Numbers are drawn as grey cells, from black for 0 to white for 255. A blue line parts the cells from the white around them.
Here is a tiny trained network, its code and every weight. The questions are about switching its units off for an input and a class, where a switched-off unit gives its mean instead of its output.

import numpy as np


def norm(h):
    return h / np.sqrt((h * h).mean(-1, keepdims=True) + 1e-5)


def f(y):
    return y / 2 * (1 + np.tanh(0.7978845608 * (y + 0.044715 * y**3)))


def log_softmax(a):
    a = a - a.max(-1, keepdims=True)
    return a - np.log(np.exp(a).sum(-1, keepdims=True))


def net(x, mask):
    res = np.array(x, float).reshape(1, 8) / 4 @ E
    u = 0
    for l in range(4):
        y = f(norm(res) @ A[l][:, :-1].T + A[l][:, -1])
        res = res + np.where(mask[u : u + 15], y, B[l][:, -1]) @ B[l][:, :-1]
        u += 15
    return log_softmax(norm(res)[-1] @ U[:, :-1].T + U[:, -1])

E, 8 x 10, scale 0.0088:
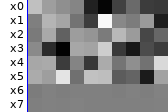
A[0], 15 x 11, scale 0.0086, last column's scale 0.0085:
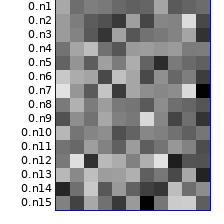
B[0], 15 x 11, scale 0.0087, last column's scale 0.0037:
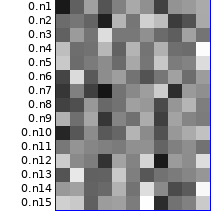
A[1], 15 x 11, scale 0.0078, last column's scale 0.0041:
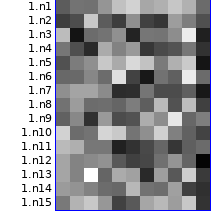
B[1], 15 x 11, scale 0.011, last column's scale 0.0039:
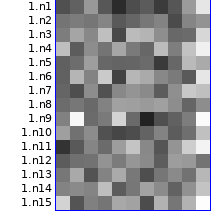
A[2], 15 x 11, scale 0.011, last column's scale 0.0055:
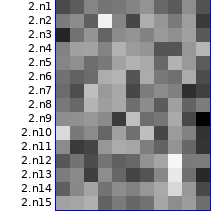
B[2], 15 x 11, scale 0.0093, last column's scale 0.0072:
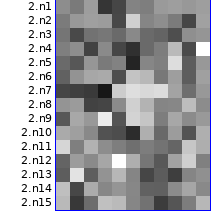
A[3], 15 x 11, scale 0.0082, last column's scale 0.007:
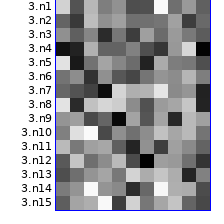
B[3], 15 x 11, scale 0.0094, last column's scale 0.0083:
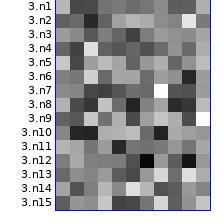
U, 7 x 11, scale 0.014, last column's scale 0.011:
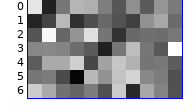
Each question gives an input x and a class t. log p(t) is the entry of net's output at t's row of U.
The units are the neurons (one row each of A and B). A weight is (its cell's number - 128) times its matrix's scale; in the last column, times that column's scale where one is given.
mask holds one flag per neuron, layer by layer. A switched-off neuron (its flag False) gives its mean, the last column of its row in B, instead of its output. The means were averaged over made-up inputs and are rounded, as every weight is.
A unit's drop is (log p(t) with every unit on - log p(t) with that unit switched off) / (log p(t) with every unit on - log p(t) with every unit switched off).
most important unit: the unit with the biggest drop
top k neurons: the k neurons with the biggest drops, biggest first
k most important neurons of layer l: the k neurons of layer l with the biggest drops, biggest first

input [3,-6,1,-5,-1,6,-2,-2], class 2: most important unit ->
1.n13
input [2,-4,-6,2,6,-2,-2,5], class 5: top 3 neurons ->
[0.n2 0.n7 0.n12]
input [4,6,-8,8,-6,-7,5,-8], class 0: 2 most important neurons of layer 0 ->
[0.n12 0.n5]
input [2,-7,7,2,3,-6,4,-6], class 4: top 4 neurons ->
[1.n3 2.n2 2.n6 0.n15]
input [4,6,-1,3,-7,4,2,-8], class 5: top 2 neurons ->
[2.n7 1.n6]
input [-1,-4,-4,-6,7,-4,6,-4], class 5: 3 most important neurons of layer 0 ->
[0.n2 0.n7 0.n15]
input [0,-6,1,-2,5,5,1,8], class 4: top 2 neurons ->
[1.n6 1.n9]
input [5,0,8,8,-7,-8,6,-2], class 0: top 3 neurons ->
[2.n11 1.n4 0.n5]
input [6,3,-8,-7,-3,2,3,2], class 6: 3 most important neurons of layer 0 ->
[0.n15 0.n14 0.n5]
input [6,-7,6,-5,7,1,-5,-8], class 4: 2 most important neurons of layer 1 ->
[1.n3 1.n6]
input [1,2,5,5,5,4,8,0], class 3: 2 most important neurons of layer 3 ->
[3.n10 3.n9]
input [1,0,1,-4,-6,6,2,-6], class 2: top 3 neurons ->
[1.n13 0.n13 0.n6]
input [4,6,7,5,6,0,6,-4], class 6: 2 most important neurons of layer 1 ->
[1.n6 1.n3]
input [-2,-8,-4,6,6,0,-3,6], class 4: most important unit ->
1.n3
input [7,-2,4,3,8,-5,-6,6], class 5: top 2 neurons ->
[0.n7 0.n2]
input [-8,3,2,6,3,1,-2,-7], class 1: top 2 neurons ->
[1.n1 1.n5]
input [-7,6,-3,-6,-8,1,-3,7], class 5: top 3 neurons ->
[0.n14 2.n7 0.n10]
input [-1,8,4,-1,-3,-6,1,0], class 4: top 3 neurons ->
[2.n9 0.n4 1.n14]
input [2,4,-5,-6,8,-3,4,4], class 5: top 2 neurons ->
[0.n2 0.n7]
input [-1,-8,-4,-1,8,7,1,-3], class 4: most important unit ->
1.n6
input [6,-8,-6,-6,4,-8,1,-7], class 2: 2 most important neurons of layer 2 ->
[2.n13 2.n12]
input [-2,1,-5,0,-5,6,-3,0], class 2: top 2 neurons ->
[0.n13 0.n6]
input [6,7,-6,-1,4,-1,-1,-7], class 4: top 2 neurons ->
[2.n9 0.n4]
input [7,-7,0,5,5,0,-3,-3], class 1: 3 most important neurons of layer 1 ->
[1.n11 1.n7 1.n14]
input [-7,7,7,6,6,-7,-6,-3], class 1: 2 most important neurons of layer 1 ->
[1.n1 1.n5]
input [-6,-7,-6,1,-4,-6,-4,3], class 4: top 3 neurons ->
[1.n3 2.n6 2.n2]
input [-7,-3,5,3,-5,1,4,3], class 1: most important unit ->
1.n1
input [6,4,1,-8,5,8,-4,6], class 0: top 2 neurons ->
[1.n15 1.n9]
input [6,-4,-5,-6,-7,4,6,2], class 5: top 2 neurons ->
[0.n14 2.n7]
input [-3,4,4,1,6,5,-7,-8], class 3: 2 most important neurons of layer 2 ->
[2.n4 2.n5]
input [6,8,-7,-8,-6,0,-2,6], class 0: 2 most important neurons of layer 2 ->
[2.n14 2.n15]
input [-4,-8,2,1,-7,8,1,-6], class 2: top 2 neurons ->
[1.n13 0.n13]
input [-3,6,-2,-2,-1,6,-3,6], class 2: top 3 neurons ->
[0.n13 1.n13 1.n6]
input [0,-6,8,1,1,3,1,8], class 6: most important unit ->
0.n12
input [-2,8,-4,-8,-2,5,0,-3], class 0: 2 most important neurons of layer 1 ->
[1.n15 1.n6]
